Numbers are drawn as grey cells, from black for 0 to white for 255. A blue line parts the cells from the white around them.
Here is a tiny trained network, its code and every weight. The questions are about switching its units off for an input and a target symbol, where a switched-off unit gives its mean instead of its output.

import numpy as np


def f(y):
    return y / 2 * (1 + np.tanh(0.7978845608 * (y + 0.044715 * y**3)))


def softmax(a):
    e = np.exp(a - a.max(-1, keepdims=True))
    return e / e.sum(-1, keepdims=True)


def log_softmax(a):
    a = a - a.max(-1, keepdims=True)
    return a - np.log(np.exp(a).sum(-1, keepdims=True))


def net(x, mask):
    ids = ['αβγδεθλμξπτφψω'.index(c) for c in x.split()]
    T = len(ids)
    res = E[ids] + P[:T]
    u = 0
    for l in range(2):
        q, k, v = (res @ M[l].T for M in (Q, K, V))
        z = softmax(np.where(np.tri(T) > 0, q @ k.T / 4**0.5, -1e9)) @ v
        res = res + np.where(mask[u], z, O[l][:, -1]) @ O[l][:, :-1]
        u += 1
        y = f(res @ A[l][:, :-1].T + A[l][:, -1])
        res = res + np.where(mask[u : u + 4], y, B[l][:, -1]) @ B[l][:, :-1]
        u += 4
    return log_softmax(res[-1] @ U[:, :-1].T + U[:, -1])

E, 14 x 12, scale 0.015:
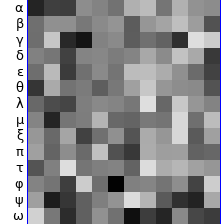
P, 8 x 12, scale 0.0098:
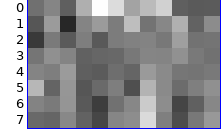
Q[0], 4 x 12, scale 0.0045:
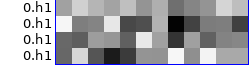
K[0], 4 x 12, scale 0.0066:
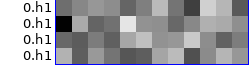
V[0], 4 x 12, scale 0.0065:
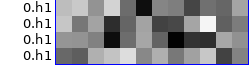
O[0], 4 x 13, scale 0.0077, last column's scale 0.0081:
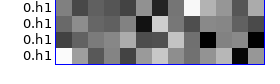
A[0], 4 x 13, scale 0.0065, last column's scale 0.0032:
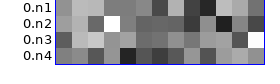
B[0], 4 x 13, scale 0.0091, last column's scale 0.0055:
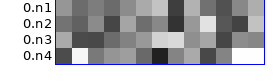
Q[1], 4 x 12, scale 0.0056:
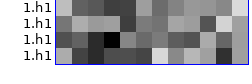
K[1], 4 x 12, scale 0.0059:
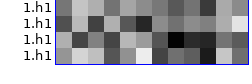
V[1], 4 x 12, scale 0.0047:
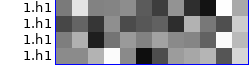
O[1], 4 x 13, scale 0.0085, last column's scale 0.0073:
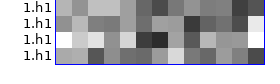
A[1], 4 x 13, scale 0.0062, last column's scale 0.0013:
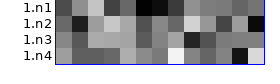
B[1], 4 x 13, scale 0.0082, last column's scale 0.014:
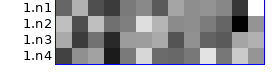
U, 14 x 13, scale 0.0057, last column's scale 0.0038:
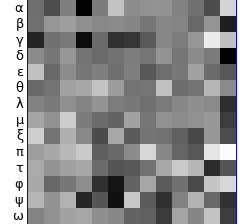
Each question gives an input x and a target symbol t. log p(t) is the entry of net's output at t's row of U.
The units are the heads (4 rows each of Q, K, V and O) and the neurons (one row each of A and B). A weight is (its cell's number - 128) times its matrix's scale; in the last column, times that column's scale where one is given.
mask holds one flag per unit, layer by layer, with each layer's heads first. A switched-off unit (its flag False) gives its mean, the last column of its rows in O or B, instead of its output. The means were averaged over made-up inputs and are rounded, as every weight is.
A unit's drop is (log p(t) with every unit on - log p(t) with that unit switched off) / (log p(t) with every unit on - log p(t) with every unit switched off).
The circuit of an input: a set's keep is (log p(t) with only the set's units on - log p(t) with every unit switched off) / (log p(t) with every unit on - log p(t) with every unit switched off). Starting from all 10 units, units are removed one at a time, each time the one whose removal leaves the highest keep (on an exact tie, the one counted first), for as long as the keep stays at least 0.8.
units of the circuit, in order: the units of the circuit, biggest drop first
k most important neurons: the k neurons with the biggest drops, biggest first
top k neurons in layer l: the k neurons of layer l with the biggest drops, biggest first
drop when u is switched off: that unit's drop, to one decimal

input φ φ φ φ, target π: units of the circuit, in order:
1.h1, 0.n4, 1.n1
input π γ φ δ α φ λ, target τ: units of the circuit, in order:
1.h1, 0.h1
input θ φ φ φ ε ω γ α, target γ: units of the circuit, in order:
0.h1
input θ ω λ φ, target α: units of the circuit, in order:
0.n2, 1.h1
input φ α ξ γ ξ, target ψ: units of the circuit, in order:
0.h1, 0.n4
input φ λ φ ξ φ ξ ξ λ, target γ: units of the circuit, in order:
1.n2, 0.h1
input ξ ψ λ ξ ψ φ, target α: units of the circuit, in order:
0.n2, 1.h1, 1.n2
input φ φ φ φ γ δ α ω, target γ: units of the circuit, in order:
0.h1, 1.n2
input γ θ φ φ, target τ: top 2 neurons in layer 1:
1.n1, 1.n2
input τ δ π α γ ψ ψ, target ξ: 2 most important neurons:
1.n1, 1.n3
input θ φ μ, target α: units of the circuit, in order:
1.h1, 0.n4
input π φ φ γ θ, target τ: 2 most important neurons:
0.n4, 0.n3
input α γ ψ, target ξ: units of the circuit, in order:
1.h1, 1.n3, 0.h1
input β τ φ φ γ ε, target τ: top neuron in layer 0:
0.n4
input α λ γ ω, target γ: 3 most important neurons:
1.n2, 1.n3, 1.n1
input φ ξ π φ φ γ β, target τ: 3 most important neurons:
0.n4, 0.n3, 1.n1
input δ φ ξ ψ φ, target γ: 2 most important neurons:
0.n2, 0.n4
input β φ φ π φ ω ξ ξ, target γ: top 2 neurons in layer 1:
1.n2, 1.n1
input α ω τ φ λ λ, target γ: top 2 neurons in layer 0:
0.n2, 0.n1
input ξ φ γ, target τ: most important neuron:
1.n1
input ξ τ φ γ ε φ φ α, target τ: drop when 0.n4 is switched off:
0.0
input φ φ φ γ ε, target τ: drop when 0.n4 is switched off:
0.2
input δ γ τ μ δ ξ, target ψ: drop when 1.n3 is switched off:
0.1
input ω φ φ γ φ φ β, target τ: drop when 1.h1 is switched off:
0.7
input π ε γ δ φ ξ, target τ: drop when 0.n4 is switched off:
-0.1
